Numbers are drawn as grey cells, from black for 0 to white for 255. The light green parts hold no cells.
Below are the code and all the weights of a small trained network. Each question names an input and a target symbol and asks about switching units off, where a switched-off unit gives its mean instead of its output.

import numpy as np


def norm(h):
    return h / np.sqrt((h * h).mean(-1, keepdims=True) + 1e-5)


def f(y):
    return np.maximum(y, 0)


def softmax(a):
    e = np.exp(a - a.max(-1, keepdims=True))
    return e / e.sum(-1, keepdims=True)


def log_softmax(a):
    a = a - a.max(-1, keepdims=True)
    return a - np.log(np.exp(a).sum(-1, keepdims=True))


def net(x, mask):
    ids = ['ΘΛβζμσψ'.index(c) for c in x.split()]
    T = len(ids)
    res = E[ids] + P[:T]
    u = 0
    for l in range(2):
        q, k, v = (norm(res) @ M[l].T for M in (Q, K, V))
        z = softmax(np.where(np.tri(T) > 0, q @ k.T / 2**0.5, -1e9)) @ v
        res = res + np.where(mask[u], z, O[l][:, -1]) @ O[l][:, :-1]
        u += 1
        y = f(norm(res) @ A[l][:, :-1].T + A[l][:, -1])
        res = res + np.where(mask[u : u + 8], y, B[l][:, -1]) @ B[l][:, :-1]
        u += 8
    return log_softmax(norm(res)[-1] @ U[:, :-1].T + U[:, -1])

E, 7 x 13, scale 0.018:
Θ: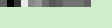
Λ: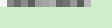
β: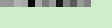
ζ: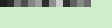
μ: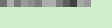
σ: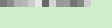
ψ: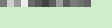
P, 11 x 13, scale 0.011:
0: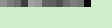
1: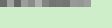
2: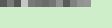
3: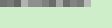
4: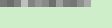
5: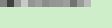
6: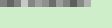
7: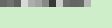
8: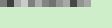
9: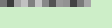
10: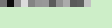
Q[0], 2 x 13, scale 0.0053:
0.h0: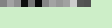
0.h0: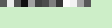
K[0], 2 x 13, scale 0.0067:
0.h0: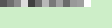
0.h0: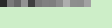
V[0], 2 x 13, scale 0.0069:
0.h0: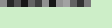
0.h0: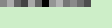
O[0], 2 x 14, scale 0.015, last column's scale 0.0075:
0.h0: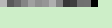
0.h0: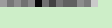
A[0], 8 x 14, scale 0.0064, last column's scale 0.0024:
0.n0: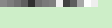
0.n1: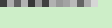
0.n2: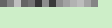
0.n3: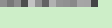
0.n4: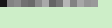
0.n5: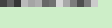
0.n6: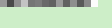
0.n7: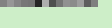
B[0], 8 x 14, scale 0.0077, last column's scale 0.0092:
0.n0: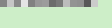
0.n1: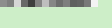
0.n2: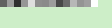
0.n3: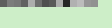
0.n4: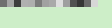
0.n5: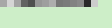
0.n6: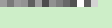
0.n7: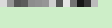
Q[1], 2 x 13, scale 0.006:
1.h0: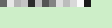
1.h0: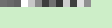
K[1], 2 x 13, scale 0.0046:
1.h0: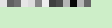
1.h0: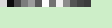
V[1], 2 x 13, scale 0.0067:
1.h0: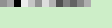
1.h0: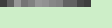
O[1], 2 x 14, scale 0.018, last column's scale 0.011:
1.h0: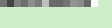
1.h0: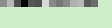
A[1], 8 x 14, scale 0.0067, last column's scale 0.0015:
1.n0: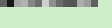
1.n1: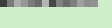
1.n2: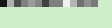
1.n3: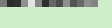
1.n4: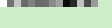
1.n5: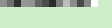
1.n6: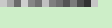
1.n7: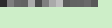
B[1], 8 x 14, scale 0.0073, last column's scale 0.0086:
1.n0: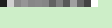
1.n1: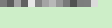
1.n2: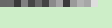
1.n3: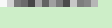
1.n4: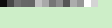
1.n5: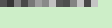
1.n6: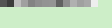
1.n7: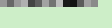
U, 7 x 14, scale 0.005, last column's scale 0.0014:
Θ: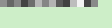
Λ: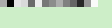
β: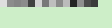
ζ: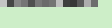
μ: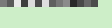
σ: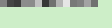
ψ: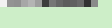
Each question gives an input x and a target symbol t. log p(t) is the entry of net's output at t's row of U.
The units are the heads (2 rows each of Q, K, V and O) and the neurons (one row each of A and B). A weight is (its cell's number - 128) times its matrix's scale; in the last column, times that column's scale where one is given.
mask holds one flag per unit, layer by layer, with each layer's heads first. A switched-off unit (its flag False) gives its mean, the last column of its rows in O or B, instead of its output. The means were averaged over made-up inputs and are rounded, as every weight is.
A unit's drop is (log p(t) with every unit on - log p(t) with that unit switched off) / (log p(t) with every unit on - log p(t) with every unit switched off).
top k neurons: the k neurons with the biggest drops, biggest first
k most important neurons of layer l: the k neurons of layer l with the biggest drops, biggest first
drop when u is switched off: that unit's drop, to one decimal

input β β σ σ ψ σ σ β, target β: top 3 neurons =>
0.n2, 0.n1, 1.n4
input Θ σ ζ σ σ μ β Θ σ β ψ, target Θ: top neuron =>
0.n6
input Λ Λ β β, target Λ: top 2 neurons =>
0.n2, 0.n4
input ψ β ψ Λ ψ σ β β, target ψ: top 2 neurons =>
1.n3, 1.n4
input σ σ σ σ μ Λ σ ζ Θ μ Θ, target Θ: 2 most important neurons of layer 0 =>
0.n2, 0.n0
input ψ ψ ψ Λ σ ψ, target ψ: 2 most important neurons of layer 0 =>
0.n2, 0.n7
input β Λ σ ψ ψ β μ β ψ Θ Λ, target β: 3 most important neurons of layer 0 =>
0.n2, 0.n1, 0.n5
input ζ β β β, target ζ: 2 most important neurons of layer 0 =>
0.n2, 0.n5
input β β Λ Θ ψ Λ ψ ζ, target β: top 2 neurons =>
0.n5, 0.n2
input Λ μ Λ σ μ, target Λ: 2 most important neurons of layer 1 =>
1.n6, 1.n5
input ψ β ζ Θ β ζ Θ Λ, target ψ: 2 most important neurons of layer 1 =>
1.n4, 1.n3
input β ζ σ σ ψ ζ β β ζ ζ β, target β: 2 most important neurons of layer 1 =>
1.n4, 1.n6
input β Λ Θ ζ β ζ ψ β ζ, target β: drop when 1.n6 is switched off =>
0.1
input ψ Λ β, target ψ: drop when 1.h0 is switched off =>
0.4
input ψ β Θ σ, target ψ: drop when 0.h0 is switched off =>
0.8
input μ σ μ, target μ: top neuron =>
0.n1
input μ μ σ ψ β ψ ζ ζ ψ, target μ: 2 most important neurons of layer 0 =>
0.n4, 0.n1
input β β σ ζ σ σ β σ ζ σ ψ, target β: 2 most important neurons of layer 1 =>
1.n4, 1.n0
